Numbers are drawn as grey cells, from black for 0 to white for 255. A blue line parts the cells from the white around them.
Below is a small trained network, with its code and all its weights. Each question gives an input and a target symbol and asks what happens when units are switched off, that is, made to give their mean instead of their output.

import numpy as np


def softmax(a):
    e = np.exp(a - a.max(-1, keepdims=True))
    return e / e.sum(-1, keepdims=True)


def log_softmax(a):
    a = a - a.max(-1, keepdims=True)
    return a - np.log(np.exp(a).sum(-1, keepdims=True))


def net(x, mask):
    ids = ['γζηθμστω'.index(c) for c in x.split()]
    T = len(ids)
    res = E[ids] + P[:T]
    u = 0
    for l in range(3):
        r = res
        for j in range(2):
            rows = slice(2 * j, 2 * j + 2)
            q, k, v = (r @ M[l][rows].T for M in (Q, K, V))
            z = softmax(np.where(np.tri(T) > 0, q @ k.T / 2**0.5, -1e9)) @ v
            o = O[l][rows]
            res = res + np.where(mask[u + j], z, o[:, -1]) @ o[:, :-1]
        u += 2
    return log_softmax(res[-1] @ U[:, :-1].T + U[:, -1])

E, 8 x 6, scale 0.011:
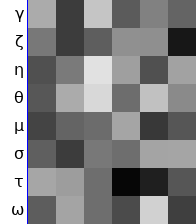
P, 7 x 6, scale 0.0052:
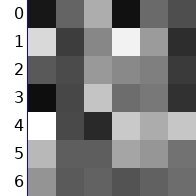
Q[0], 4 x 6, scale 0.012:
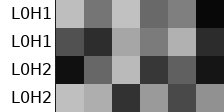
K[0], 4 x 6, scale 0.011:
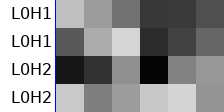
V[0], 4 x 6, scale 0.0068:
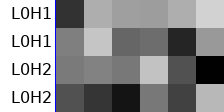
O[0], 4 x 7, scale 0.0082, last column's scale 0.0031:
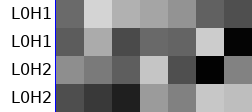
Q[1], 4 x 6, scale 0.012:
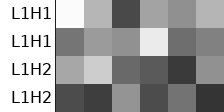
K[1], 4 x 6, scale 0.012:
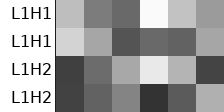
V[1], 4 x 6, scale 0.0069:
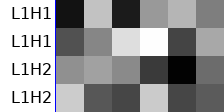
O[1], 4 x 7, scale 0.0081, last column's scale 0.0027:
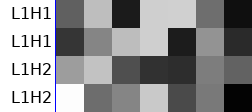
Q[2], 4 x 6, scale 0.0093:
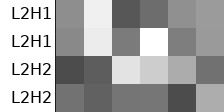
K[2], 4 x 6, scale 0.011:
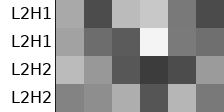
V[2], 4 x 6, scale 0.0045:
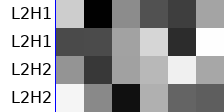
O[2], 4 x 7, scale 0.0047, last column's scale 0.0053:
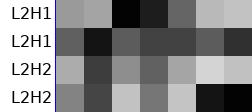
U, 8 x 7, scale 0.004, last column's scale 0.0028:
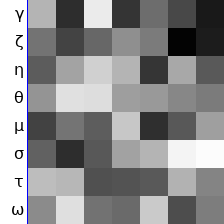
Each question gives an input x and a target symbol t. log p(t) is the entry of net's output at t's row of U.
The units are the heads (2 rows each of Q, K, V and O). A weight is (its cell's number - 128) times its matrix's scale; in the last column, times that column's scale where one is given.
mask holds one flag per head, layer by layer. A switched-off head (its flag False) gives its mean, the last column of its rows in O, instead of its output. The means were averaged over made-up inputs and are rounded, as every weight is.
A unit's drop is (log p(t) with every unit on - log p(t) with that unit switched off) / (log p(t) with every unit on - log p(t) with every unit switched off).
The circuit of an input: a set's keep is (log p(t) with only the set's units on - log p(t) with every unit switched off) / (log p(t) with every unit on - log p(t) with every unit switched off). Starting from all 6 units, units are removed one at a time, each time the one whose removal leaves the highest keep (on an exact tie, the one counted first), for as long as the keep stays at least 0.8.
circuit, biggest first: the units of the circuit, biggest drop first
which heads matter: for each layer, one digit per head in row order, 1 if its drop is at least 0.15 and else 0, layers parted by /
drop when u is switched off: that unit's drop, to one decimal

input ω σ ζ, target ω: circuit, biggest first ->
[L1H1; L2H1]
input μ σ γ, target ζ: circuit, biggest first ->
[L0H2; L2H2; L1H1; L1H2]
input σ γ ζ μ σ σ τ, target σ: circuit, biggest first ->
[L0H2; L0H1; L1H2; L2H2]
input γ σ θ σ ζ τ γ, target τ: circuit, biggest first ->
[L2H1; L0H1; L1H2; L1H1]
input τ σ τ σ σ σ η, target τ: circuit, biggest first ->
[L1H2; L2H1; L1H1]
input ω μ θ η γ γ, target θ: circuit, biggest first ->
[L2H1; L1H1; L0H2]
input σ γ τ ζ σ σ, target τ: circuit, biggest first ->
[L1H2; L0H1]
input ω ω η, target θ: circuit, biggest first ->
[L2H1; L0H2; L1H1]
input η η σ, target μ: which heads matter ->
10 / 10 / 11
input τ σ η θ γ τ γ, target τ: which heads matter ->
00 / 01 / 10
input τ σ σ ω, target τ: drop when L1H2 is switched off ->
0.5
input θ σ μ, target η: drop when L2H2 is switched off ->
0.2
